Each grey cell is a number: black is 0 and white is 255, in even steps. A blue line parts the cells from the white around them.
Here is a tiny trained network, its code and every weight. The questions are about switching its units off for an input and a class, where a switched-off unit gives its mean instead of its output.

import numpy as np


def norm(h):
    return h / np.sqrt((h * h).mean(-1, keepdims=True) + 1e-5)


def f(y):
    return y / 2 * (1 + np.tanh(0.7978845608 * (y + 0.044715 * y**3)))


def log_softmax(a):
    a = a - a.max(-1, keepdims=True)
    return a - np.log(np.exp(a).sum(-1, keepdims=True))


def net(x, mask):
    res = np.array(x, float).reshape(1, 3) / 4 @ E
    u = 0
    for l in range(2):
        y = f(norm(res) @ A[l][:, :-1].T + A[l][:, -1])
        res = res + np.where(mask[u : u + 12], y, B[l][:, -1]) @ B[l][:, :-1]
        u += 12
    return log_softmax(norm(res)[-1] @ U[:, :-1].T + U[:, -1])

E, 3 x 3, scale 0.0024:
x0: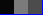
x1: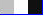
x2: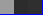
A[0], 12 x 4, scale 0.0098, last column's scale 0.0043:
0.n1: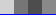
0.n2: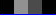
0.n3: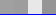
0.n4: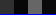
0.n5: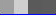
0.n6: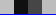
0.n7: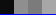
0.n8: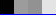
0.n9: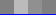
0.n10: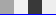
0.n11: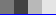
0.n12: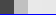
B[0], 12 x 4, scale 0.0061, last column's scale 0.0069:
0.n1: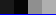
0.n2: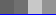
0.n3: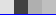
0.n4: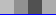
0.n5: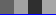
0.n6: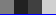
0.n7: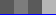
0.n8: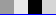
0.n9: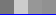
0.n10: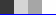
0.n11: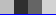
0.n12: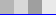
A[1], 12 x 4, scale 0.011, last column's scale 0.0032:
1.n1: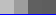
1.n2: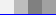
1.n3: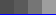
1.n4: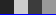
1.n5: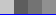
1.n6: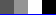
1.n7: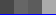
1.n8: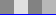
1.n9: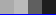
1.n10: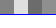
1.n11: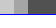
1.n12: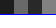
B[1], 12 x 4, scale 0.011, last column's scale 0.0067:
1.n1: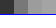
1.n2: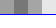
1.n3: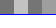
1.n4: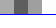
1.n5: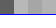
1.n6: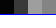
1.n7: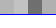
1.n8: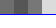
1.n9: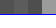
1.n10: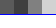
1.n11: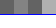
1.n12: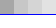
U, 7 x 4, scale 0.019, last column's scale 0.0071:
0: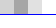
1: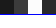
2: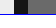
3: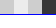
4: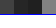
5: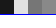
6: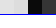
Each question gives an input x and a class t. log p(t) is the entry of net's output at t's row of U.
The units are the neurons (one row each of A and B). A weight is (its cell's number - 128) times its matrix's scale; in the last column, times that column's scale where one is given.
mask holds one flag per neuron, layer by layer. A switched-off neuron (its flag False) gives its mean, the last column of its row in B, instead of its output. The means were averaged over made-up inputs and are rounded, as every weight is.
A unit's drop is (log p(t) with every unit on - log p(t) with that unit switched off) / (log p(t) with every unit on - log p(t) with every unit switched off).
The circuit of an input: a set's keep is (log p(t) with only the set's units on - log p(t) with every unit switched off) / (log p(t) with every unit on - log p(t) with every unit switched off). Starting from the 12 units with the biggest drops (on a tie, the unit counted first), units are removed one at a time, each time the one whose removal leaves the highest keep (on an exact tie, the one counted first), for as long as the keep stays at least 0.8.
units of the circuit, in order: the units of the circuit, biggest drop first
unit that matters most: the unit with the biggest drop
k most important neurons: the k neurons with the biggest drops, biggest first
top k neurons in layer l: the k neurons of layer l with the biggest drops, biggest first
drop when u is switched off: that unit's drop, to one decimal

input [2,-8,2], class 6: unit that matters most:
1.n10
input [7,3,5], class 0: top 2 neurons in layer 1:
[1.n12, 1.n4]
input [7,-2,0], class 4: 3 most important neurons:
[0.n8, 0.n1, 1.n10]
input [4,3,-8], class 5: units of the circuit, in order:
[0.n8, 1.n10]
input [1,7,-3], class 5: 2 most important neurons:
[0.n10, 0.n5]
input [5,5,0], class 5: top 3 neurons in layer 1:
[1.n2, 1.n10, 1.n8]
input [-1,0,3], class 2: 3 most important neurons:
[0.n6, 0.n10, 0.n8]
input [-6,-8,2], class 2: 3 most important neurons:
[1.n12, 0.n11, 0.n10]
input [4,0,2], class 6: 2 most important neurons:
[0.n12, 0.n8]
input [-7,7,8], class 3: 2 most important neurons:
[1.n12, 0.n1]
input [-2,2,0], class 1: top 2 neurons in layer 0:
[0.n10, 0.n8]
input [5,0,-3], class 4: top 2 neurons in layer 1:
[1.n10, 1.n8]
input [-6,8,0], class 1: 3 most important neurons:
[0.n10, 0.n6, 0.n11]
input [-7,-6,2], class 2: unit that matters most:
1.n12
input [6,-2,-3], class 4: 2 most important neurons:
[1.n10, 0.n8]
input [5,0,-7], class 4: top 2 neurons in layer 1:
[1.n12, 1.n10]
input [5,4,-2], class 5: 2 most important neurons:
[0.n8, 1.n10]
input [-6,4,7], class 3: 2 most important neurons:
[1.n12, 1.n3]
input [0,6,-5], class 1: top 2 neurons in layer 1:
[1.n10, 1.n4]
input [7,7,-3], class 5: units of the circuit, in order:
[1.n10]
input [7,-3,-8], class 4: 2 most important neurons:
[0.n8, 1.n10]
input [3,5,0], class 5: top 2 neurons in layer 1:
[1.n2, 1.n10]
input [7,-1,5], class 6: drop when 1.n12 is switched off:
0.0
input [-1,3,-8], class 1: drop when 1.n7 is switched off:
0.1
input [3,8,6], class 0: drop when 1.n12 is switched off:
0.2
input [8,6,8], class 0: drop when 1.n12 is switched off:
0.3
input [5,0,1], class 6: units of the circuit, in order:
[0.n8]
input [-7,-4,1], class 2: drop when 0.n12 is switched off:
0.1
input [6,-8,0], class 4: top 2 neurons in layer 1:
[1.n1, 1.n9]
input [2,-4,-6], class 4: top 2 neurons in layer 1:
[1.n12, 1.n9]
